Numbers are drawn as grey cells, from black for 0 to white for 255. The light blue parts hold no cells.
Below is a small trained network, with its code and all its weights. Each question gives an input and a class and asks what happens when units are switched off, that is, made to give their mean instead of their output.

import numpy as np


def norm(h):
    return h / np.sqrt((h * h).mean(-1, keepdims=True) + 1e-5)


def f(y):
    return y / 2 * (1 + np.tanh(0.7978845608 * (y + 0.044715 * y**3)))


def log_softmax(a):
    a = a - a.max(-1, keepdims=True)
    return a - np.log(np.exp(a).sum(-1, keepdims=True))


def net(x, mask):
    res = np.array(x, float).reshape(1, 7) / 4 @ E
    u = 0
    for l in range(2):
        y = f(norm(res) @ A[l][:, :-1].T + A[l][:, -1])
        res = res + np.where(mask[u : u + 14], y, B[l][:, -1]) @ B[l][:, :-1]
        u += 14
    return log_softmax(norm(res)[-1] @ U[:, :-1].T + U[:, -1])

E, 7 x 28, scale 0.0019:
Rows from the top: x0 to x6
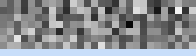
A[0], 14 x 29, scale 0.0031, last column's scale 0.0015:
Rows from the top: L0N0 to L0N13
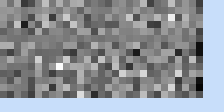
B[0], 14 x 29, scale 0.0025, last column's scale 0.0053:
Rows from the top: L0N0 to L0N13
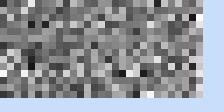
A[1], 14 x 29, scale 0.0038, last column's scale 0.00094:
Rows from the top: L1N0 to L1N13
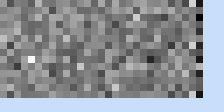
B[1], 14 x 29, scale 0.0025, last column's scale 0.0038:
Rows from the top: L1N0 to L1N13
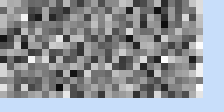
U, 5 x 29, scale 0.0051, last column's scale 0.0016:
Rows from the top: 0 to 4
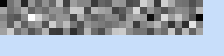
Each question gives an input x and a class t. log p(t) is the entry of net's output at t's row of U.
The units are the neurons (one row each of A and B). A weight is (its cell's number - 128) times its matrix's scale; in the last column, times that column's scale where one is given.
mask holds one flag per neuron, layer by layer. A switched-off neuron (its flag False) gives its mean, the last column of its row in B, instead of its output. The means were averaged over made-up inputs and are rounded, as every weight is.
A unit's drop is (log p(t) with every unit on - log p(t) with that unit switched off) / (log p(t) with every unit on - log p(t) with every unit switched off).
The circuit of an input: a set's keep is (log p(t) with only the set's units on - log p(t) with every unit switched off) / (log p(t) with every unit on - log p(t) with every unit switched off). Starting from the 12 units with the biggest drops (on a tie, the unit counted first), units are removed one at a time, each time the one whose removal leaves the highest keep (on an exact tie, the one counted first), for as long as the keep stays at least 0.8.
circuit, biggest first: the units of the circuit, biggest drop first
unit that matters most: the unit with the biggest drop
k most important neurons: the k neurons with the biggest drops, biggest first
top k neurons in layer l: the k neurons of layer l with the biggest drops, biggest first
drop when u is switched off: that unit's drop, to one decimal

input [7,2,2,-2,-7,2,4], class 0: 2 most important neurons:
(L0N13, L0N0)
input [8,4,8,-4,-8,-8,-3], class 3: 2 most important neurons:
(L0N13, L0N10)
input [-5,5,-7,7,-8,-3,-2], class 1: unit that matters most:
L0N9
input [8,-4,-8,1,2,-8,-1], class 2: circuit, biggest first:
(L1N8, L0N8, L0N10)
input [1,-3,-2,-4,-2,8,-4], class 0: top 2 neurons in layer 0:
(L0N0, L0N3)
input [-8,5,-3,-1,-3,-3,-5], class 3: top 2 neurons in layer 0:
(L0N13, L0N10)
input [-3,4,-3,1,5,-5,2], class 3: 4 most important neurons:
(L0N8, L0N9, L1N6, L0N2)
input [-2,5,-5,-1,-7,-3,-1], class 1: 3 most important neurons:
(L0N10, L0N9, L1N9)
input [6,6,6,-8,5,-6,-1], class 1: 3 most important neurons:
(L0N10, L1N9, L0N8)
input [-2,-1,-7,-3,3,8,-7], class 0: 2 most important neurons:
(L0N0, L0N3)
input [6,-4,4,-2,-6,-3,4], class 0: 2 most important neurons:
(L0N0, L0N13)
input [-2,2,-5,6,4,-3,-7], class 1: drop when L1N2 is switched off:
0.1
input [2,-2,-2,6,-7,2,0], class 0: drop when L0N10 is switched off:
0.5
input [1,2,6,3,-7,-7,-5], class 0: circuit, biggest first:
(L0N13)
